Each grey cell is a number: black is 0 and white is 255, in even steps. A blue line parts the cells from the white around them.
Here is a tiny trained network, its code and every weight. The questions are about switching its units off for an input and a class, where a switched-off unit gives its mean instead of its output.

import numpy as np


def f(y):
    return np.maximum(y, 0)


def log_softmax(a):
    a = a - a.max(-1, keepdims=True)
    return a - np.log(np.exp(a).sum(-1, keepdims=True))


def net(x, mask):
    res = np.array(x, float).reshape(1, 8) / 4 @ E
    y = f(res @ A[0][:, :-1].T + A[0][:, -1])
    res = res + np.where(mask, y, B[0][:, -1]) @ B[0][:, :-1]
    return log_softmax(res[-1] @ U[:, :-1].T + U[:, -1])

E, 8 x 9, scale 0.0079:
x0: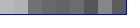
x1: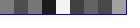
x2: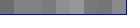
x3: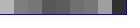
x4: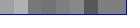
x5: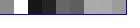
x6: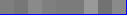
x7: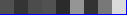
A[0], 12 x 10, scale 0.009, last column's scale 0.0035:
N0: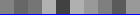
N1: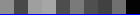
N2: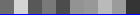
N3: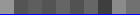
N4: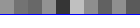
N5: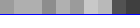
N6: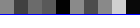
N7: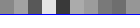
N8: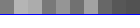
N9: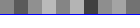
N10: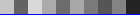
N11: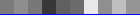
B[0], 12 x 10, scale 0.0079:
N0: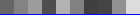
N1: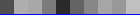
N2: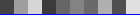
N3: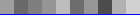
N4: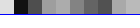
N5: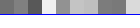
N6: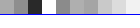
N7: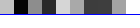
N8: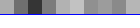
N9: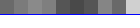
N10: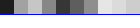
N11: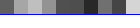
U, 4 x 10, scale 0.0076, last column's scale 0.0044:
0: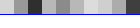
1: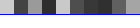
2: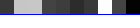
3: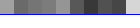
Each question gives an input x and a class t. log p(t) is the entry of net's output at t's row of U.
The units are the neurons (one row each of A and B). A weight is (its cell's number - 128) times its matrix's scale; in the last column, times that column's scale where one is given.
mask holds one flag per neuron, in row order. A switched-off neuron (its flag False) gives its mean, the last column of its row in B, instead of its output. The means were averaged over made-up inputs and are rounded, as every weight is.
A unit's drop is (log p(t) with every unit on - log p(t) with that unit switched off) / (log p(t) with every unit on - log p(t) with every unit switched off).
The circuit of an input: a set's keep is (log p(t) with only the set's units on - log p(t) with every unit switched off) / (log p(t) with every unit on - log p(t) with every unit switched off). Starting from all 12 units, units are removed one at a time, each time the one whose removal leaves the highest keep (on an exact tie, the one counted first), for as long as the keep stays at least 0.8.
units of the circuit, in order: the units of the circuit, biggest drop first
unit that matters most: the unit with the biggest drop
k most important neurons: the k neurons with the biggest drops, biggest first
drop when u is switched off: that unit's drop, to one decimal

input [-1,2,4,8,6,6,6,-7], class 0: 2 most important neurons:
[N5 N8]
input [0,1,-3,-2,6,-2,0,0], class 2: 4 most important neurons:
[N7 N4 N6 N3]
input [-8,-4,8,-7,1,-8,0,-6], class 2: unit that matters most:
N10
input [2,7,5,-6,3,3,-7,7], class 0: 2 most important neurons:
[N6 N7]
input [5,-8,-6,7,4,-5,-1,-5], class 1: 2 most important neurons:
[N7 N0]
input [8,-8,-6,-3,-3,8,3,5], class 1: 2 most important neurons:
[N7 N4]
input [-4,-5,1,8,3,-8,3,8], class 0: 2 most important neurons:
[N6 N4]
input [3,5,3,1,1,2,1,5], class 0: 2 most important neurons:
[N6 N7]
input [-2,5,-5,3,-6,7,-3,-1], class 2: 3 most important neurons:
[N7 N11 N4]
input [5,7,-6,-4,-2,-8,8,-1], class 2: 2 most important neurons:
[N10 N7]
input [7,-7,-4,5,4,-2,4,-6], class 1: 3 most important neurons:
[N7 N6 N0]
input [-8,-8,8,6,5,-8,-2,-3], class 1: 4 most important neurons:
[N7 N0 N4 N2]
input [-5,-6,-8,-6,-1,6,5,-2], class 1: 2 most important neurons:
[N7 N10]
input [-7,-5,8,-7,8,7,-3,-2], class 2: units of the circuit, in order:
[N2]
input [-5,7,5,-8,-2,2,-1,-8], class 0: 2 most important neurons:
[N7 N5]
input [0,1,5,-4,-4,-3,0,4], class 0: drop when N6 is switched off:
0.4
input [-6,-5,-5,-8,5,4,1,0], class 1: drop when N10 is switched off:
0.1
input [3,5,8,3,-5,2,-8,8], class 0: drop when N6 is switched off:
0.7
